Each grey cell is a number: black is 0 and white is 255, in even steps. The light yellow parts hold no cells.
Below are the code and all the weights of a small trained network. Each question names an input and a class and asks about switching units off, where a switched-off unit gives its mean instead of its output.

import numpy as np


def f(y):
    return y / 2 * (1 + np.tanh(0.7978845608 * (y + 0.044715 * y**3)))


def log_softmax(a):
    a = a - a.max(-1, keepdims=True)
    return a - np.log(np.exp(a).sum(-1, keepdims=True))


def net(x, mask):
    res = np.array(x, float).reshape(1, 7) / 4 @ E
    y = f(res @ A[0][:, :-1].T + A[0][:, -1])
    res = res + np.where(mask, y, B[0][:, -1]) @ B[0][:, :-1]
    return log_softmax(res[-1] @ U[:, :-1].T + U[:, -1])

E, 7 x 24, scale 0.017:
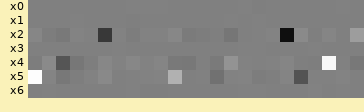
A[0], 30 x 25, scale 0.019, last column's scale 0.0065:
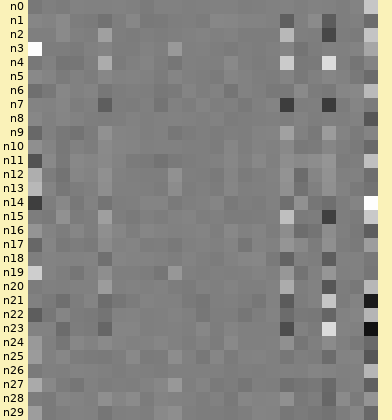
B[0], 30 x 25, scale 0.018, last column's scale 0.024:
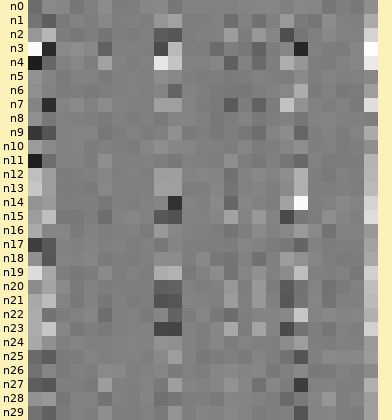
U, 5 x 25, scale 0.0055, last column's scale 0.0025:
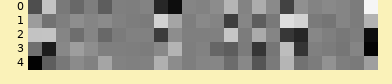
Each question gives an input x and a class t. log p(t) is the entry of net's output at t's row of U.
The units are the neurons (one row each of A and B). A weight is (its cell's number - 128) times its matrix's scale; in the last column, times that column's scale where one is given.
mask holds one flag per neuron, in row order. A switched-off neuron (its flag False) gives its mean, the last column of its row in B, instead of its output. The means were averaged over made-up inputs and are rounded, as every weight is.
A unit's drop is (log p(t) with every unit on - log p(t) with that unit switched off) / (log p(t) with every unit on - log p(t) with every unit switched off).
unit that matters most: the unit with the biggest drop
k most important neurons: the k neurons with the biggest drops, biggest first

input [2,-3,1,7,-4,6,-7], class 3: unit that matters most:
n23
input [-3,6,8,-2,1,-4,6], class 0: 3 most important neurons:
n23; n4; n21
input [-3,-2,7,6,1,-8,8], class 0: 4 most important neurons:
n23; n4; n21; n19
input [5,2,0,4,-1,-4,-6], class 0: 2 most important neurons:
n4; n7
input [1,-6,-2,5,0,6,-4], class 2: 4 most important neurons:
n3; n7; n14; n4
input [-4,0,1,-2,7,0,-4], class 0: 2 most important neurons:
n23; n3
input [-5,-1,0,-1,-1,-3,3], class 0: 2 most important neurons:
n4; n7
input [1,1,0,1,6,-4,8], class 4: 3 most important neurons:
n4; n15; n2
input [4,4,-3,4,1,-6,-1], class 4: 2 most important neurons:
n23; n4
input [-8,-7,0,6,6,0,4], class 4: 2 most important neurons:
n4; n15
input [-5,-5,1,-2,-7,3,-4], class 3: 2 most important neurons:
n7; n23
